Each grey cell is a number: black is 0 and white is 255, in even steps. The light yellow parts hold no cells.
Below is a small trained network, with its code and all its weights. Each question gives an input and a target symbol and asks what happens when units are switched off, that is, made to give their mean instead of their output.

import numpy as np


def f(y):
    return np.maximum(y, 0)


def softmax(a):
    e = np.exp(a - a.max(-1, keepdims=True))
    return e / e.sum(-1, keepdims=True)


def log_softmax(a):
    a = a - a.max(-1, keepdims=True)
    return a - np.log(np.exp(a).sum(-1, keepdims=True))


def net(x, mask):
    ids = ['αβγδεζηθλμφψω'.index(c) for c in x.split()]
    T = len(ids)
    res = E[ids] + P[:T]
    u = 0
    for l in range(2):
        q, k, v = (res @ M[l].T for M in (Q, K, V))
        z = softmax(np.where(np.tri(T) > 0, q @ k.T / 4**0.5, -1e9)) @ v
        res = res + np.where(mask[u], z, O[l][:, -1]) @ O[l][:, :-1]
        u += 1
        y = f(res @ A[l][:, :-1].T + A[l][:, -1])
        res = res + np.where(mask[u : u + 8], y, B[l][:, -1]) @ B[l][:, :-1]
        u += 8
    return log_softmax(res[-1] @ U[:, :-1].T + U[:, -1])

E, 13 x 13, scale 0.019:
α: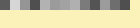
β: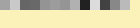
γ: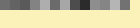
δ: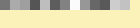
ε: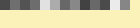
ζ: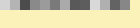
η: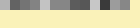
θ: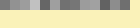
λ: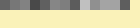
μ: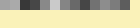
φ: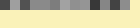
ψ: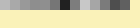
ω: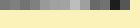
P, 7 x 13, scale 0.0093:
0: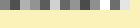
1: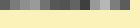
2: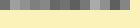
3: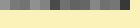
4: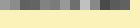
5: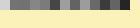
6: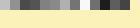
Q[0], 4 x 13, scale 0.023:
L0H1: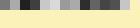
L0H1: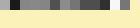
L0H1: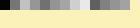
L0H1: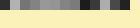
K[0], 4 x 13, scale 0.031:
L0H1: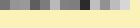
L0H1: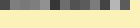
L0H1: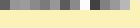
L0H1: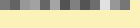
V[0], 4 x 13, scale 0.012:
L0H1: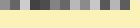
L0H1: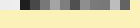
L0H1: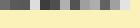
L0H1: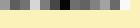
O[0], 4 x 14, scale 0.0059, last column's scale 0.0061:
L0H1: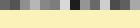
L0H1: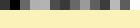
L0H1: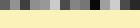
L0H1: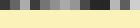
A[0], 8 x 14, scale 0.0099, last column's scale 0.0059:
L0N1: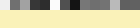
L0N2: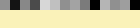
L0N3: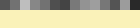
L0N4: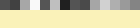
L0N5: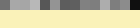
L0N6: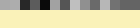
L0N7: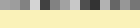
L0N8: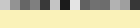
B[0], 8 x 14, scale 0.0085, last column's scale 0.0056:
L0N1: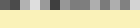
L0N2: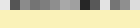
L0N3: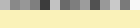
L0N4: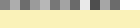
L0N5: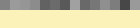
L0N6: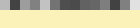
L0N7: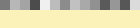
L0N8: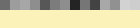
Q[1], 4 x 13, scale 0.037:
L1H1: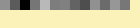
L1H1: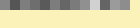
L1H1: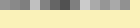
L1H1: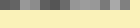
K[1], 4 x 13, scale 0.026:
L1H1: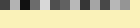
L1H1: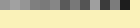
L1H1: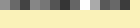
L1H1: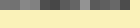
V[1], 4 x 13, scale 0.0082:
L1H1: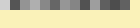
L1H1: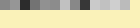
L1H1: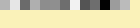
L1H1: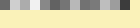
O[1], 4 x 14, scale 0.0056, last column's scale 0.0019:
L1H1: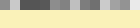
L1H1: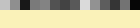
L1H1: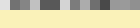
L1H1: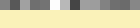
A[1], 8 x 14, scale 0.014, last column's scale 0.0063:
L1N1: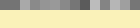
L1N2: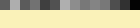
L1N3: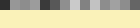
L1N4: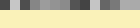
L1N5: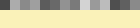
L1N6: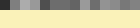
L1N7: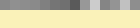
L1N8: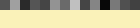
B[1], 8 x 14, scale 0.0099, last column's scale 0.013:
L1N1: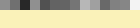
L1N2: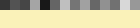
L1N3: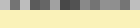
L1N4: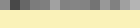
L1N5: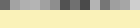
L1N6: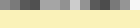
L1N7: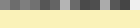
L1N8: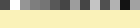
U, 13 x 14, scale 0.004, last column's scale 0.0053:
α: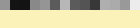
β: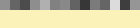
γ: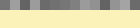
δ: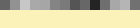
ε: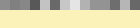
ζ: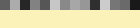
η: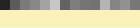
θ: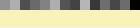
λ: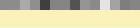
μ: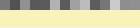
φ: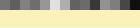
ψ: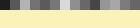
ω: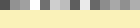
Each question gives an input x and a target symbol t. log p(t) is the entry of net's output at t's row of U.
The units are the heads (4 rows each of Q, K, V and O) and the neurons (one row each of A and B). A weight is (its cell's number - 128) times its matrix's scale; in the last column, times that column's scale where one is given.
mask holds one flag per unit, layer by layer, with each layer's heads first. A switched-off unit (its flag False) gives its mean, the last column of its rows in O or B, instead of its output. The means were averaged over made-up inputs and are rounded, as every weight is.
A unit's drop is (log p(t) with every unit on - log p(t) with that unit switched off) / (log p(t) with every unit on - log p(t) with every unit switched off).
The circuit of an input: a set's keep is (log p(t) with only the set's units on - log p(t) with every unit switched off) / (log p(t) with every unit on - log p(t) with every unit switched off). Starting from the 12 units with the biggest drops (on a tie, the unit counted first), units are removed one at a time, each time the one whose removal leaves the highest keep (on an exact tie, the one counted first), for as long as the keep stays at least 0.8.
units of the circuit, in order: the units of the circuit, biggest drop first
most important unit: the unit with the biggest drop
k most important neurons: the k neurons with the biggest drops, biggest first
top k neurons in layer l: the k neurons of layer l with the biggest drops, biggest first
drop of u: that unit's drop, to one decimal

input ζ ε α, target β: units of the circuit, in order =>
(L0H1, L1N8)
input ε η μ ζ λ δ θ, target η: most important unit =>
L0H1
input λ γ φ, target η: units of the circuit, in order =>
(L1H1, L0H1, L1N5)
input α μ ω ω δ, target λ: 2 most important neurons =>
(L1N3, L1N6)
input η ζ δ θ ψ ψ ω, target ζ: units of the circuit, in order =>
(L0H1, L1H1, L0N2, L0N1)
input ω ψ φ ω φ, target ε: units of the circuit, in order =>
(L0H1, L0N7)
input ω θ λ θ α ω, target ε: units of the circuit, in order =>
(L0H1, L0N7)
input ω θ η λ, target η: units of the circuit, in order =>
(L1H1, L0H1)
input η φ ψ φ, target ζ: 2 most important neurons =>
(L0N2, L1N2)
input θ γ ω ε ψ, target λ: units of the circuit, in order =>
(L0H1, L1N6, L1N7)
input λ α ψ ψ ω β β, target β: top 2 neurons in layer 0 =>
(L0N4, L0N8)
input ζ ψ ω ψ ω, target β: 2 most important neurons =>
(L1N8, L0N4)
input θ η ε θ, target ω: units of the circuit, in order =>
(L0H1, L1H1, L0N4)
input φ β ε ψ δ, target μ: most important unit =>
L1H1
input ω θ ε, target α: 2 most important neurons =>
(L1N4, L1N7)
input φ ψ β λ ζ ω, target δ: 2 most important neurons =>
(L0N8, L0N6)
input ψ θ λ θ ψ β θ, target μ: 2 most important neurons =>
(L1N3, L1N6)
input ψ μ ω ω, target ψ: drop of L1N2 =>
0.2
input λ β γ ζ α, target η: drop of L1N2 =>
0.0
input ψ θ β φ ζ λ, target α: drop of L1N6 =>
0.1
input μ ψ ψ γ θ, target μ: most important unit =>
L1H1
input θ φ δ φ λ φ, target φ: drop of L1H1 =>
0.2
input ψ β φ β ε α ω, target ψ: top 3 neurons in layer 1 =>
(L1N2, L1N8, L1N1)
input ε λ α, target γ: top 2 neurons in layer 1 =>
(L1N8, L1N2)
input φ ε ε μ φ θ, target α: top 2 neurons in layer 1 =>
(L1N7, L1N1)
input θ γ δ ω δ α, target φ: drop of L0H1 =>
0.9
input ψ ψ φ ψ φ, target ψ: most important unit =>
L0H1
